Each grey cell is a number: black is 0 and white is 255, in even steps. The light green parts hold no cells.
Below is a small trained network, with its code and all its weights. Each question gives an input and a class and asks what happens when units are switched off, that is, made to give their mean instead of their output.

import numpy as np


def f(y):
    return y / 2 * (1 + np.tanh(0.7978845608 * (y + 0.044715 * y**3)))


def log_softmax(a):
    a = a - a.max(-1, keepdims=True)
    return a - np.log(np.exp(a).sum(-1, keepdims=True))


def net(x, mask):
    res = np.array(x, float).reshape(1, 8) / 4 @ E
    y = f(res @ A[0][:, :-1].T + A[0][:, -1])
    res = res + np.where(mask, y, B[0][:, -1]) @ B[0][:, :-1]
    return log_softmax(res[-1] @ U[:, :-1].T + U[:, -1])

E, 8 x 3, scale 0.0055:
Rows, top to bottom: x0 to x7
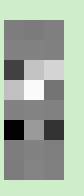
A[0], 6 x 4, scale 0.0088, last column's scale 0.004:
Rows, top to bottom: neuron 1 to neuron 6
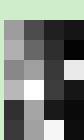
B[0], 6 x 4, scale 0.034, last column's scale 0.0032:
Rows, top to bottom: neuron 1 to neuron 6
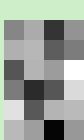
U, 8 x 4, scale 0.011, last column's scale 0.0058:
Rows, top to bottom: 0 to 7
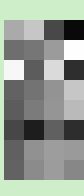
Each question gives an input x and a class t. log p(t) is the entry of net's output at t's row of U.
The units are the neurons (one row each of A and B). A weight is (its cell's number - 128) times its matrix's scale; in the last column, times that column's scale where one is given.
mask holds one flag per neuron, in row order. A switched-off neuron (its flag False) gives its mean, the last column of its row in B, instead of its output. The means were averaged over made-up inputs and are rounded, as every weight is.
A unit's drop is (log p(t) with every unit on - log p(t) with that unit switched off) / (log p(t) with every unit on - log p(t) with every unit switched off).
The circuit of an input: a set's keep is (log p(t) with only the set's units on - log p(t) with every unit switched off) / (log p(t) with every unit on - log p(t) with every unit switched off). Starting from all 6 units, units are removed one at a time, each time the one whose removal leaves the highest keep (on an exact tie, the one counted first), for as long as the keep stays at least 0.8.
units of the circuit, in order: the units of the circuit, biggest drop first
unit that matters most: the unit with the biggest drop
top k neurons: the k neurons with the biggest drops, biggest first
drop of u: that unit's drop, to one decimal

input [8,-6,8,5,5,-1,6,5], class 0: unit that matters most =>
neuron 6
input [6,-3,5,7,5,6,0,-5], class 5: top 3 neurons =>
neuron 4; neuron 2; neuron 6
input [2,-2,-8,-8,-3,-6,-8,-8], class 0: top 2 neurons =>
neuron 1; neuron 2
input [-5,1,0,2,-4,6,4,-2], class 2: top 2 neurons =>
neuron 5; neuron 1
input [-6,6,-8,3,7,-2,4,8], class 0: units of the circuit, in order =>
neuron 2; neuron 1
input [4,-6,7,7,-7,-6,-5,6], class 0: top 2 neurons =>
neuron 6; neuron 5
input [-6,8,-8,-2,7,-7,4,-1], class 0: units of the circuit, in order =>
neuron 1; neuron 2
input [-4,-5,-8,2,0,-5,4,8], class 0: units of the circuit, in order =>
neuron 2; neuron 1
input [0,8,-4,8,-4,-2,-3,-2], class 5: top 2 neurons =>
neuron 4; neuron 5
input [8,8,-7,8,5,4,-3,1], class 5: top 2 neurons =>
neuron 4; neuron 6
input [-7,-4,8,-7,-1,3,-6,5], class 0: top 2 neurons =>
neuron 6; neuron 4
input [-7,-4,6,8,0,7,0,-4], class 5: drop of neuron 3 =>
-0.1
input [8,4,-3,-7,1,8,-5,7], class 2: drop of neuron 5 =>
1.0
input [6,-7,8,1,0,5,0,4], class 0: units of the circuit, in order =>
neuron 6
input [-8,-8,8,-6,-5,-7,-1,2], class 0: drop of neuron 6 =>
1.0
